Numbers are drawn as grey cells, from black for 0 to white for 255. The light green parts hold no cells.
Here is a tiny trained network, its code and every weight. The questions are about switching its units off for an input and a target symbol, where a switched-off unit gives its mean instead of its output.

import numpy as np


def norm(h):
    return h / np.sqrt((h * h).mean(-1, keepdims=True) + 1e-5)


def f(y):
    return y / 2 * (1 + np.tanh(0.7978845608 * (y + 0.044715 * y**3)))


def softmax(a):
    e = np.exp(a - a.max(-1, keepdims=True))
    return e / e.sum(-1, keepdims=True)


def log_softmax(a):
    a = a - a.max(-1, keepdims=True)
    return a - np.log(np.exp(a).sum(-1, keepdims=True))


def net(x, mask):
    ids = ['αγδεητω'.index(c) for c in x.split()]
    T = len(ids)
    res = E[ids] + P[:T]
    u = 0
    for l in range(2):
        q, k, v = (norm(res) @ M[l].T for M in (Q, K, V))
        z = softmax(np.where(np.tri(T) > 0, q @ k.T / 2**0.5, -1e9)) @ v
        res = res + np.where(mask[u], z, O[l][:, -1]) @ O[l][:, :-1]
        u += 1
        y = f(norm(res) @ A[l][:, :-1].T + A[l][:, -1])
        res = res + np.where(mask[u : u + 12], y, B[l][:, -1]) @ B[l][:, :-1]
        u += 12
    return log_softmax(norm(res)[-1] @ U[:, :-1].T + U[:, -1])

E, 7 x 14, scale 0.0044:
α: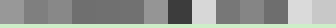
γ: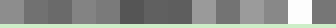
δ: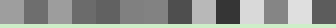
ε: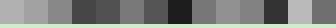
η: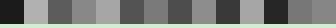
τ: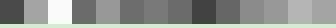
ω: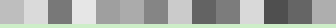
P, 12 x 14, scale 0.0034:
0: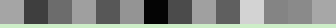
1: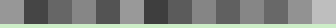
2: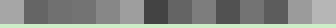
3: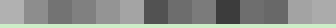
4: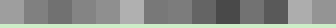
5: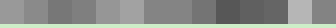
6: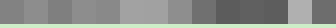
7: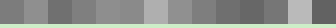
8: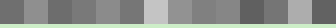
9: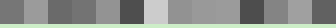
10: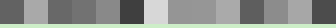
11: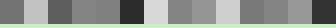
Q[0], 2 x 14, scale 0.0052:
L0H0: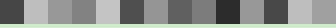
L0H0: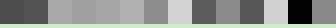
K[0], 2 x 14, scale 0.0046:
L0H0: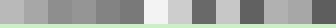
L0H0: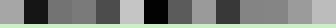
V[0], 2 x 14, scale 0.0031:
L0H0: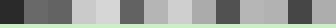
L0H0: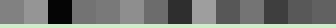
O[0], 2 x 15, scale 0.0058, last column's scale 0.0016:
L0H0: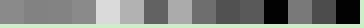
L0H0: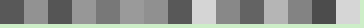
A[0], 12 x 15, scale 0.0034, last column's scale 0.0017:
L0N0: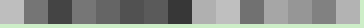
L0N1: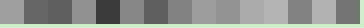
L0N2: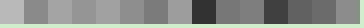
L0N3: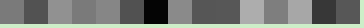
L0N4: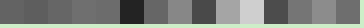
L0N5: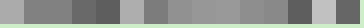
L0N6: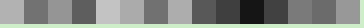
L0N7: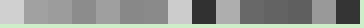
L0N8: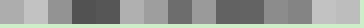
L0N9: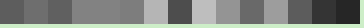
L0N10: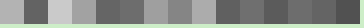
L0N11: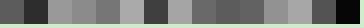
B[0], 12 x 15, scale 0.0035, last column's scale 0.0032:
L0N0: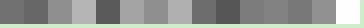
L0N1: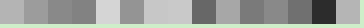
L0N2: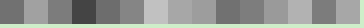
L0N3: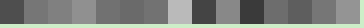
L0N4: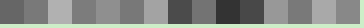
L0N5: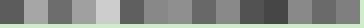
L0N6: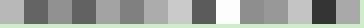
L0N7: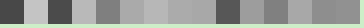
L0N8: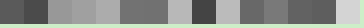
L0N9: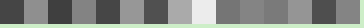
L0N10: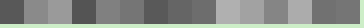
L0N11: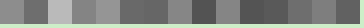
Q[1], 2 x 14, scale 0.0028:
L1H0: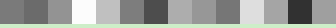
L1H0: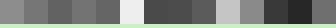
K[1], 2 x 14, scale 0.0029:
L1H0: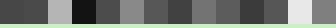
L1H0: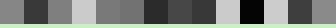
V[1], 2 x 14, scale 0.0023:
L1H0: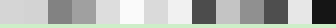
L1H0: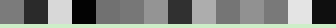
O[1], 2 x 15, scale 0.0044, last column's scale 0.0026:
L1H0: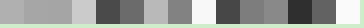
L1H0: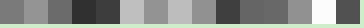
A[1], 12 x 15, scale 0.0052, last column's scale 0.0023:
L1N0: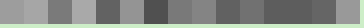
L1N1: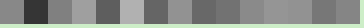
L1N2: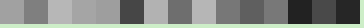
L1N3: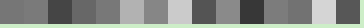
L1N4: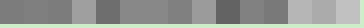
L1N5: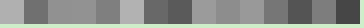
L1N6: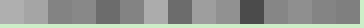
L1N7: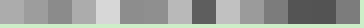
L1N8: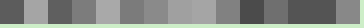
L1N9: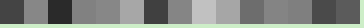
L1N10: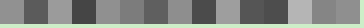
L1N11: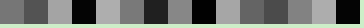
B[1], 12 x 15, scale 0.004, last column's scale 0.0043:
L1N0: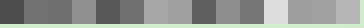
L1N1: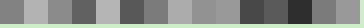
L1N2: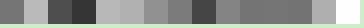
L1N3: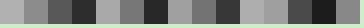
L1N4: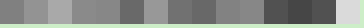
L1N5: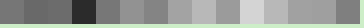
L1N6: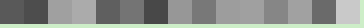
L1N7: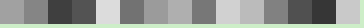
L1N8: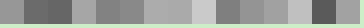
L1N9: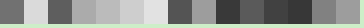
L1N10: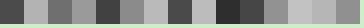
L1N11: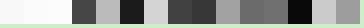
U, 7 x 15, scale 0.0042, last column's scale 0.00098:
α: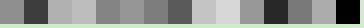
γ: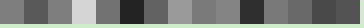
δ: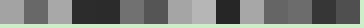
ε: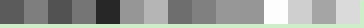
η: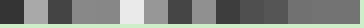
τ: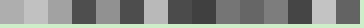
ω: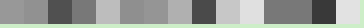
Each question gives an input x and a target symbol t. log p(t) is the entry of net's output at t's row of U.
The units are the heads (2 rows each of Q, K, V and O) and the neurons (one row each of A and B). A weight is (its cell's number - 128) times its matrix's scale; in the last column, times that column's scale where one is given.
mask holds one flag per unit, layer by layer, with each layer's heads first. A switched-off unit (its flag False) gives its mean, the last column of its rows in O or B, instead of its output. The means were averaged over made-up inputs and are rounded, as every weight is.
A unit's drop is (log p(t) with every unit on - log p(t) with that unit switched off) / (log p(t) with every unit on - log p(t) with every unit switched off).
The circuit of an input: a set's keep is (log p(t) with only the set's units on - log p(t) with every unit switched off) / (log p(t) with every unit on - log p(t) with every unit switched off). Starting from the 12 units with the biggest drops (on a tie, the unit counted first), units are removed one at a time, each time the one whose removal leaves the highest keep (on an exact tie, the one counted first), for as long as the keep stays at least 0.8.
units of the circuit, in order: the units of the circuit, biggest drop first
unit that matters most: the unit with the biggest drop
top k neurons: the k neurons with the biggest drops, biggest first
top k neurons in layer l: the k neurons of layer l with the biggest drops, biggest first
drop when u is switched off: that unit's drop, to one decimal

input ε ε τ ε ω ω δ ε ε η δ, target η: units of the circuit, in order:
[L0H0 L1N9 L0N9]
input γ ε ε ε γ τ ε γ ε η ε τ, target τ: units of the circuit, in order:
[L1H0 L1N11 L0H0]
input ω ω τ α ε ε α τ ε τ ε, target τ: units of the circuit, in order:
[L0H0 L0N4]
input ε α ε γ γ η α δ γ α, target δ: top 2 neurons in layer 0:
[L0N0 L0N7]
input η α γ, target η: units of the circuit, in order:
[L0H0 L1N9]
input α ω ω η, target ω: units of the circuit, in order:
[L0H0 L0N6 L1N7]
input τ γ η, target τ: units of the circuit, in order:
[L1H0 L1N11]
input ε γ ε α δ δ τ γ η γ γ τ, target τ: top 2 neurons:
[L1N11 L0N6]
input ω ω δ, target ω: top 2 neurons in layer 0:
[L0N3 L0N6]
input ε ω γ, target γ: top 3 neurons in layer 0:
[L0N1 L0N3 L0N2]
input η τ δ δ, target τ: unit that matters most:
L1H0
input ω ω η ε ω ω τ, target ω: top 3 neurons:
[L0N6 L1N7 L1N2]
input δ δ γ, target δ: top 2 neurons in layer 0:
[L0N1 L0N0]
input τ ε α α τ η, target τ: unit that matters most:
L1N11
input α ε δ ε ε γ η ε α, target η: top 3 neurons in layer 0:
[L0N9 L0N6 L0N2]
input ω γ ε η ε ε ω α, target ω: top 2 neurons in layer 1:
[L1N2 L1N7]
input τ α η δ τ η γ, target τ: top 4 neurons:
[L1N11 L0N7 L0N6 L0N2]
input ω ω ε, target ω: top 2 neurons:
[L1N2 L0N6]
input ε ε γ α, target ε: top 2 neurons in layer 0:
[L0N1 L0N3]
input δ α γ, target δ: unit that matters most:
L0N1
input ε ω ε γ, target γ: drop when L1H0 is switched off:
0.1
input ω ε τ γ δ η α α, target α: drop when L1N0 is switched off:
0.1
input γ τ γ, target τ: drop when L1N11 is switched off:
0.3
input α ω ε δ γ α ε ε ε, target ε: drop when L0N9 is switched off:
0.0
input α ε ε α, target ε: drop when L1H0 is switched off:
0.4
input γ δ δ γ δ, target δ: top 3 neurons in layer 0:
[L0N1 L0N6 L0N7]
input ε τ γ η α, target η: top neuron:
[L0N1]
